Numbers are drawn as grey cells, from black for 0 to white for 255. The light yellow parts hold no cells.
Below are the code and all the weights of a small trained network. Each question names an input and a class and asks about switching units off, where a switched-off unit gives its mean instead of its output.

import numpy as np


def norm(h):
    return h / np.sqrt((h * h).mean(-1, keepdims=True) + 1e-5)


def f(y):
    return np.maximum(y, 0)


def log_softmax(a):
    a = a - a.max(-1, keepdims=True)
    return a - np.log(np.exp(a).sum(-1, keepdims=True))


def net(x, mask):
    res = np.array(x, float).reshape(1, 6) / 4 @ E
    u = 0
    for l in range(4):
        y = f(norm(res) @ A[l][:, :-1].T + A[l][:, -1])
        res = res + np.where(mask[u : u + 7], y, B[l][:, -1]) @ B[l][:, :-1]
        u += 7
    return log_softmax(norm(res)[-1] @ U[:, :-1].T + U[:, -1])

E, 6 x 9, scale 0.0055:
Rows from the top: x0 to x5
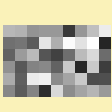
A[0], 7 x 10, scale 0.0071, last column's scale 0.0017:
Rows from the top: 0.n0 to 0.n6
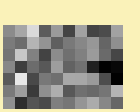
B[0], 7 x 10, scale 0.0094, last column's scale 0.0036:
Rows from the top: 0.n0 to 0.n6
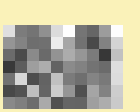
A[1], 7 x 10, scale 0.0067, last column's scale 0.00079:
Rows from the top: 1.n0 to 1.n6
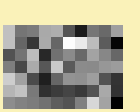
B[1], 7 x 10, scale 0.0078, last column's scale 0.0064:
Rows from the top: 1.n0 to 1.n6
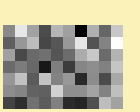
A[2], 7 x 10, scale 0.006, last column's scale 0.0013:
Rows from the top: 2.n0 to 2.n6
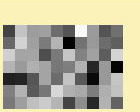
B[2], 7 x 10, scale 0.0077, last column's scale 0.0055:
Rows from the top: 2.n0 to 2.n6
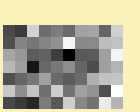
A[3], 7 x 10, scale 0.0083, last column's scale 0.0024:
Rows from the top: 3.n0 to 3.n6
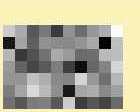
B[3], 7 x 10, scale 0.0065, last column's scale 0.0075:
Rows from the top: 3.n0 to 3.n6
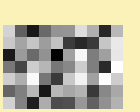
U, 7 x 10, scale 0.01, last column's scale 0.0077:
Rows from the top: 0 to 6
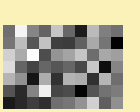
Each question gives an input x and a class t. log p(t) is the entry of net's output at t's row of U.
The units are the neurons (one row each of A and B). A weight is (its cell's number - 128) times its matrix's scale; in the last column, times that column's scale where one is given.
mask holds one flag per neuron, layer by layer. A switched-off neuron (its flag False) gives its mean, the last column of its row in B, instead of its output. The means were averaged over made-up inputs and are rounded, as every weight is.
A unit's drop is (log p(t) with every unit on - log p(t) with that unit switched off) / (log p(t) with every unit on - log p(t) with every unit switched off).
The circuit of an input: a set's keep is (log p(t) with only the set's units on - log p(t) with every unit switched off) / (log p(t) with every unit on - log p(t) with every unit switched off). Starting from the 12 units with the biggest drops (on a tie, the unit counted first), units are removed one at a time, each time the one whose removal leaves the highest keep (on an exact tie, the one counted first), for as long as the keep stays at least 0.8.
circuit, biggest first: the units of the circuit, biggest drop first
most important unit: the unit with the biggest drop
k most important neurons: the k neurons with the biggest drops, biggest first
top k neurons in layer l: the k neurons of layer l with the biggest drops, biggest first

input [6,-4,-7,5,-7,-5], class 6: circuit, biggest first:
[3.n1, 3.n4]
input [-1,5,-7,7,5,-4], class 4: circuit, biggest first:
[3.n6]
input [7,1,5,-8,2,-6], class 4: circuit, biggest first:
[2.n6, 2.n3]
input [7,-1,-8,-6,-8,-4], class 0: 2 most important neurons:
[1.n0, 0.n5]
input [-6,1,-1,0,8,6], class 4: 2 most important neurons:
[0.n3, 2.n3]
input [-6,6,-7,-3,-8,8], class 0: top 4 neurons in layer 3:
[3.n1, 3.n0, 3.n3, 3.n6]
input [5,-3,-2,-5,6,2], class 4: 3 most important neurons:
[2.n6, 2.n3, 3.n2]
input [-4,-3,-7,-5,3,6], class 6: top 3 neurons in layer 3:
[3.n1, 3.n4, 3.n2]
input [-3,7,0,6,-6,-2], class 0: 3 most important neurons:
[3.n1, 0.n4, 1.n1]
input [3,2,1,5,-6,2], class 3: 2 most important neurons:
[1.n4, 0.n2]
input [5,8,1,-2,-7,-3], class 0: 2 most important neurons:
[0.n4, 0.n0]
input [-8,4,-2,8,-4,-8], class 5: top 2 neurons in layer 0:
[0.n3, 0.n0]
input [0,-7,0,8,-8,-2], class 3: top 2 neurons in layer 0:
[0.n3, 0.n2]
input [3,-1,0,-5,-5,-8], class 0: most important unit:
1.n5
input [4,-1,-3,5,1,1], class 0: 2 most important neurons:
[1.n0, 0.n0]
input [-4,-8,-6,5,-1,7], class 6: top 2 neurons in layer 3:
[3.n1, 3.n2]
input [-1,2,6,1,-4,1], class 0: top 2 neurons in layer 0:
[0.n4, 0.n0]
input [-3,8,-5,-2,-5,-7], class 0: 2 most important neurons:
[0.n4, 0.n5]
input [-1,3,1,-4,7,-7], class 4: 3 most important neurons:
[2.n3, 2.n6, 1.n5]
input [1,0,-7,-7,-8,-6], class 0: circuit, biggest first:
[0.n5]
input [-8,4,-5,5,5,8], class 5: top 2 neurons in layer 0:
[0.n3, 0.n0]
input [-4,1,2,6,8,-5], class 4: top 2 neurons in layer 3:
[3.n6, 3.n3]
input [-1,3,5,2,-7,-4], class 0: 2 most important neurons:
[0.n4, 3.n1]
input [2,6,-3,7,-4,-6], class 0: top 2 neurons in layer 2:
[2.n3, 2.n6]
